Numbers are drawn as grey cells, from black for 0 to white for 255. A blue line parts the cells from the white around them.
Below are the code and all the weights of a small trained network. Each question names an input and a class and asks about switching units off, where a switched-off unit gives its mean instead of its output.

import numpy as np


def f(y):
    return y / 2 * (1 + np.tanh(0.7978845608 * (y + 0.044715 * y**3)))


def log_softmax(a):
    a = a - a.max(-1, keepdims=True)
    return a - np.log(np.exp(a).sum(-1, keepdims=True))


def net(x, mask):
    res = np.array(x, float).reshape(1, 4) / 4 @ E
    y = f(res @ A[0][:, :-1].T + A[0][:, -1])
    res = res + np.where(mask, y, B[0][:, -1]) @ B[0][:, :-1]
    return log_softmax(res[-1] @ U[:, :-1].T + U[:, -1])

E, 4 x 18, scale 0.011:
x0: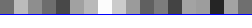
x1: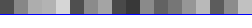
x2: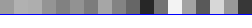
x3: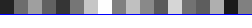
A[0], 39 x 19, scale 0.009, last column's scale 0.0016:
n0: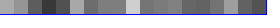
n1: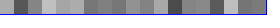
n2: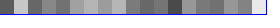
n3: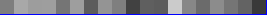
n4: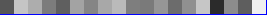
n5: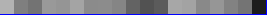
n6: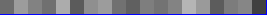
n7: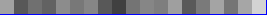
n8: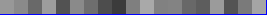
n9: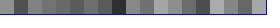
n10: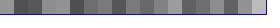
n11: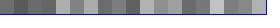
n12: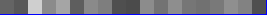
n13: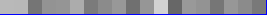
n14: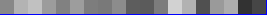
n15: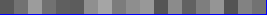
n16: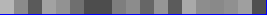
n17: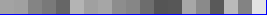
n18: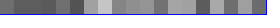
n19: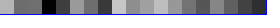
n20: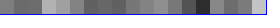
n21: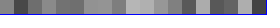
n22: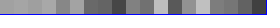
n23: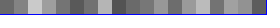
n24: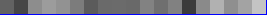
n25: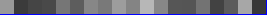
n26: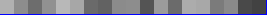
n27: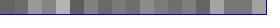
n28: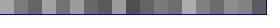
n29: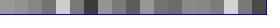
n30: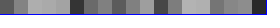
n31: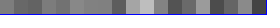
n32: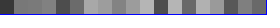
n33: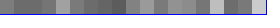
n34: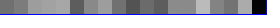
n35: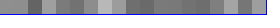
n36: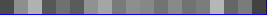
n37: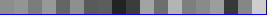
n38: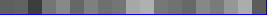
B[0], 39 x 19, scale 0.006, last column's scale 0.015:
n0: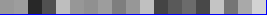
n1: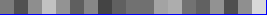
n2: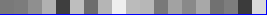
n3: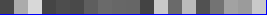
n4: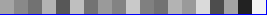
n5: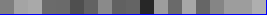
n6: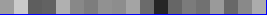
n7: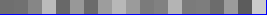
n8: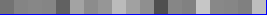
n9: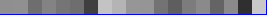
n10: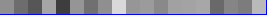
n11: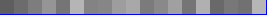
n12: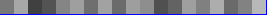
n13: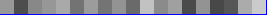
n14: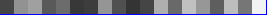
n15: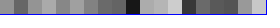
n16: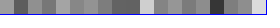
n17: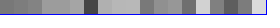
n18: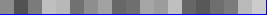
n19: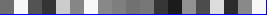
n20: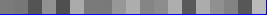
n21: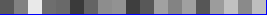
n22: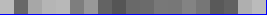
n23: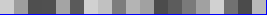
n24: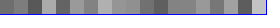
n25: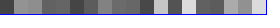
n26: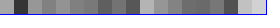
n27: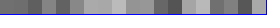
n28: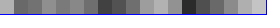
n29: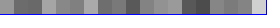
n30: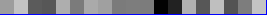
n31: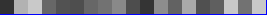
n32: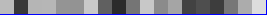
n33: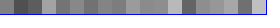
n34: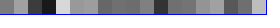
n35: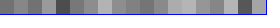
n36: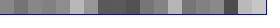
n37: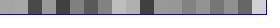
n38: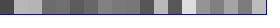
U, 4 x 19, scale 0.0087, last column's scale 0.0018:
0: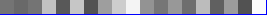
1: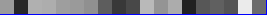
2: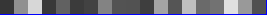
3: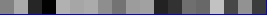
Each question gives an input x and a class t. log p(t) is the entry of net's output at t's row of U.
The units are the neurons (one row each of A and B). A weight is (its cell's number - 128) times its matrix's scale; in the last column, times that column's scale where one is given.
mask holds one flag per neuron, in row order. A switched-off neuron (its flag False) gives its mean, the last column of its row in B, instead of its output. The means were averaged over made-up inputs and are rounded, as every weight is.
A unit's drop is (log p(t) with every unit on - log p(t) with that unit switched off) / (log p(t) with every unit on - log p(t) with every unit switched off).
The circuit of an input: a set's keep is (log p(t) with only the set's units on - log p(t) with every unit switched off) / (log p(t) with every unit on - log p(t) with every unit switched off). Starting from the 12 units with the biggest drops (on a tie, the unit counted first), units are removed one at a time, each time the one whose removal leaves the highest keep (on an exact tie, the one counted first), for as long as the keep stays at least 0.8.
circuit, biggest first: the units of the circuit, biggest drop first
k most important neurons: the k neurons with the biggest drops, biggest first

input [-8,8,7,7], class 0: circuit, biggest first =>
n37
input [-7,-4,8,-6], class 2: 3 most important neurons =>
n14; n3; n5
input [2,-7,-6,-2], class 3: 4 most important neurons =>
n19; n0; n14; n3
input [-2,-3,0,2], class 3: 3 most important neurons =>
n4; n2; n19
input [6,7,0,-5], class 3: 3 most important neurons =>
n30; n23; n34
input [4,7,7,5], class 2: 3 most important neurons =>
n3; n14; n19
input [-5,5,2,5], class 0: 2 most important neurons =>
n19; n37
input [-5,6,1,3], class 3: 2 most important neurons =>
n30; n34
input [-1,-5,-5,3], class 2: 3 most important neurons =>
n25; n21; n31
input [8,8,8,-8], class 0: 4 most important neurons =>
n4; n2; n17; n19
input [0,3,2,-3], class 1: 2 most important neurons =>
n19; n0
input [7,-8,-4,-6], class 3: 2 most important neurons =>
n19; n0
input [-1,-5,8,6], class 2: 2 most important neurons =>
n14; n3
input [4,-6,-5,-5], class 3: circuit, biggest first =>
n19
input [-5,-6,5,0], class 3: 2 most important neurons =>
n19; n4
